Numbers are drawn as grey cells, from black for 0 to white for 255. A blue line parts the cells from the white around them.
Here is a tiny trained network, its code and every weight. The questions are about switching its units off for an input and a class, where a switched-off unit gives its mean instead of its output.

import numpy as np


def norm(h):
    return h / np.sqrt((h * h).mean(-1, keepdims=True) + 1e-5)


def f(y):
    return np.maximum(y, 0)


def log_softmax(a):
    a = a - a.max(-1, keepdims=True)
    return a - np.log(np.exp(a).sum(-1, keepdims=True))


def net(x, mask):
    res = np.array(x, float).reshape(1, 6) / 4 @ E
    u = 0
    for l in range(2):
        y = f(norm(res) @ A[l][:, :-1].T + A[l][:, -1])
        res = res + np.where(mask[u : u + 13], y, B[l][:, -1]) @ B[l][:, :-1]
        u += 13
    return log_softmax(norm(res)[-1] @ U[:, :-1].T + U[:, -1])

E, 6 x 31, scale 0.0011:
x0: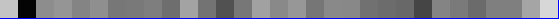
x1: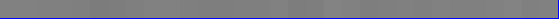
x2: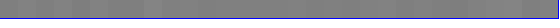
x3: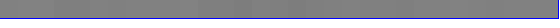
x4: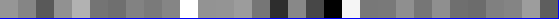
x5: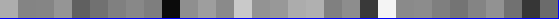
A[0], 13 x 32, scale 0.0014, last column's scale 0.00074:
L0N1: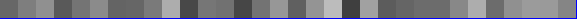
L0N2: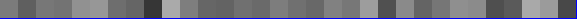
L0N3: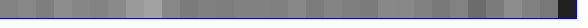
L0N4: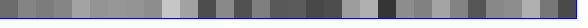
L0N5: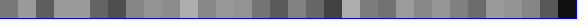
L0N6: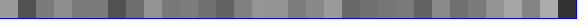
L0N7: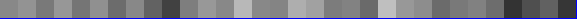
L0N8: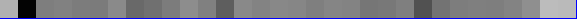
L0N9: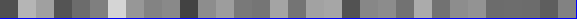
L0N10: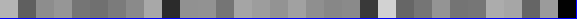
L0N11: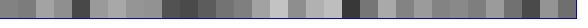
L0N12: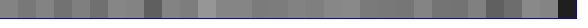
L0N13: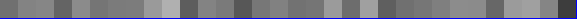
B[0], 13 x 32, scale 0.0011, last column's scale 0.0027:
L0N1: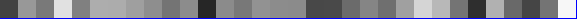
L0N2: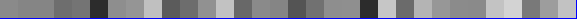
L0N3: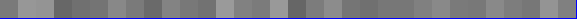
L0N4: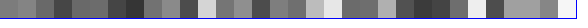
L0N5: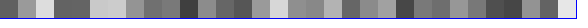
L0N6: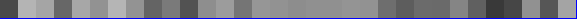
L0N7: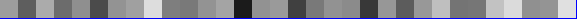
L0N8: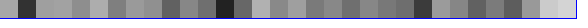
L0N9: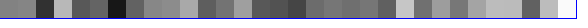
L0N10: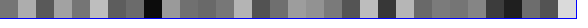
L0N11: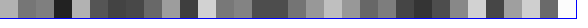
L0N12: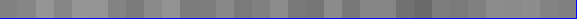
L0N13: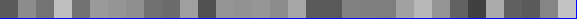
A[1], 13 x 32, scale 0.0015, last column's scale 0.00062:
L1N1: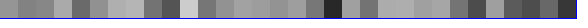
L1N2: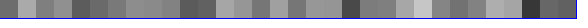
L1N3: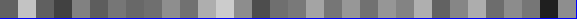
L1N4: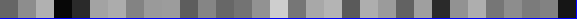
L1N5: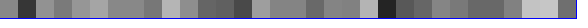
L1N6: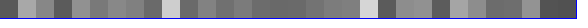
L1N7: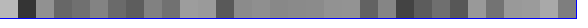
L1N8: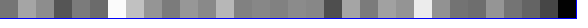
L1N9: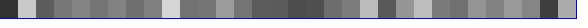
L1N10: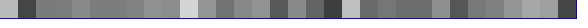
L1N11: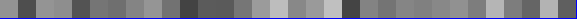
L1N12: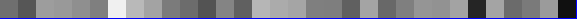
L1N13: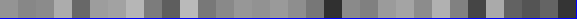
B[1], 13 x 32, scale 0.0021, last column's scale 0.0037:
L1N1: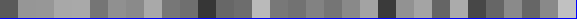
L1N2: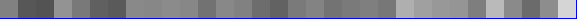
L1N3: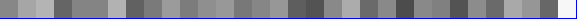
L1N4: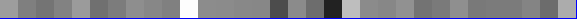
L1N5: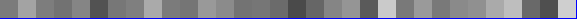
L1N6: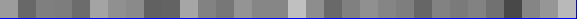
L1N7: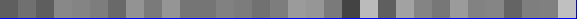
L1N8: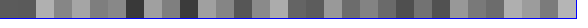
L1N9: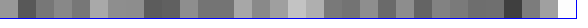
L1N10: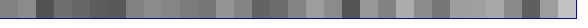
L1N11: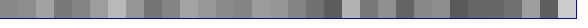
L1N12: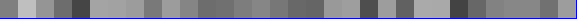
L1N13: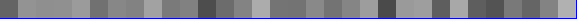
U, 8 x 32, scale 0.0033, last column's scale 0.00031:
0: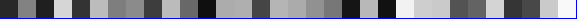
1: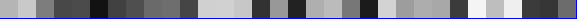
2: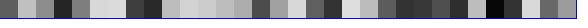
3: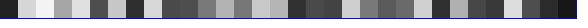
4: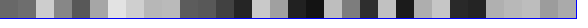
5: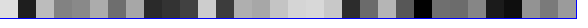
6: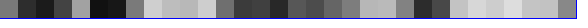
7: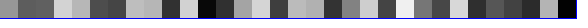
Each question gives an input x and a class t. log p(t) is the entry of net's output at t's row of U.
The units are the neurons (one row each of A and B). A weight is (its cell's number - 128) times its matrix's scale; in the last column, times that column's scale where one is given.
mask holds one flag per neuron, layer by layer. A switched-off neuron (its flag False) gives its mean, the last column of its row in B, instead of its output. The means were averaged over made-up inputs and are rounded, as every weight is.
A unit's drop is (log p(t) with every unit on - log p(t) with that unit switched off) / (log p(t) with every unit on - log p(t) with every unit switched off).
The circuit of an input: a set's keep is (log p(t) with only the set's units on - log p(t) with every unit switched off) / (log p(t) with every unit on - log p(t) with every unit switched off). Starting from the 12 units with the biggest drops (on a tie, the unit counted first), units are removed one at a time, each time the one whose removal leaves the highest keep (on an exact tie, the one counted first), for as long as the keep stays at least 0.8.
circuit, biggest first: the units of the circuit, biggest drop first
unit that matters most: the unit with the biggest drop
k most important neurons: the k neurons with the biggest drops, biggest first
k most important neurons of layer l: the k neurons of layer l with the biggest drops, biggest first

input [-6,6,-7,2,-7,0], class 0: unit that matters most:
L0N1
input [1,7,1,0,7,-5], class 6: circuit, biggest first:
(L1N10, L1N5)
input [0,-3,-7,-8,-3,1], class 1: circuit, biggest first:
(L0N11, L0N9)
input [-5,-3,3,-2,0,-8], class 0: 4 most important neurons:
(L0N1, L0N11, L0N13, L1N11)
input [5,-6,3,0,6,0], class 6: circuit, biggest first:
(L1N9, L1N10)
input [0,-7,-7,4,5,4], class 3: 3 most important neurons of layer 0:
(L0N8, L0N9, L0N5)
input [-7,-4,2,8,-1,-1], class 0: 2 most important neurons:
(L0N9, L1N9)
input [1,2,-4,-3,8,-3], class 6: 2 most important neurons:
(L1N10, L0N10)
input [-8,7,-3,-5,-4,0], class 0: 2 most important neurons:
(L1N9, L0N9)
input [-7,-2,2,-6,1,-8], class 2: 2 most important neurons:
(L0N4, L1N3)
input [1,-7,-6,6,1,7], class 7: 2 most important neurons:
(L0N4, L1N1)
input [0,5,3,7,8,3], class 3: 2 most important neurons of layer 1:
(L1N9, L1N8)
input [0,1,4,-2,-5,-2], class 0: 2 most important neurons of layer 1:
(L1N3, L1N2)
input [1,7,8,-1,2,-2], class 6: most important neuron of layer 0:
(L0N4)
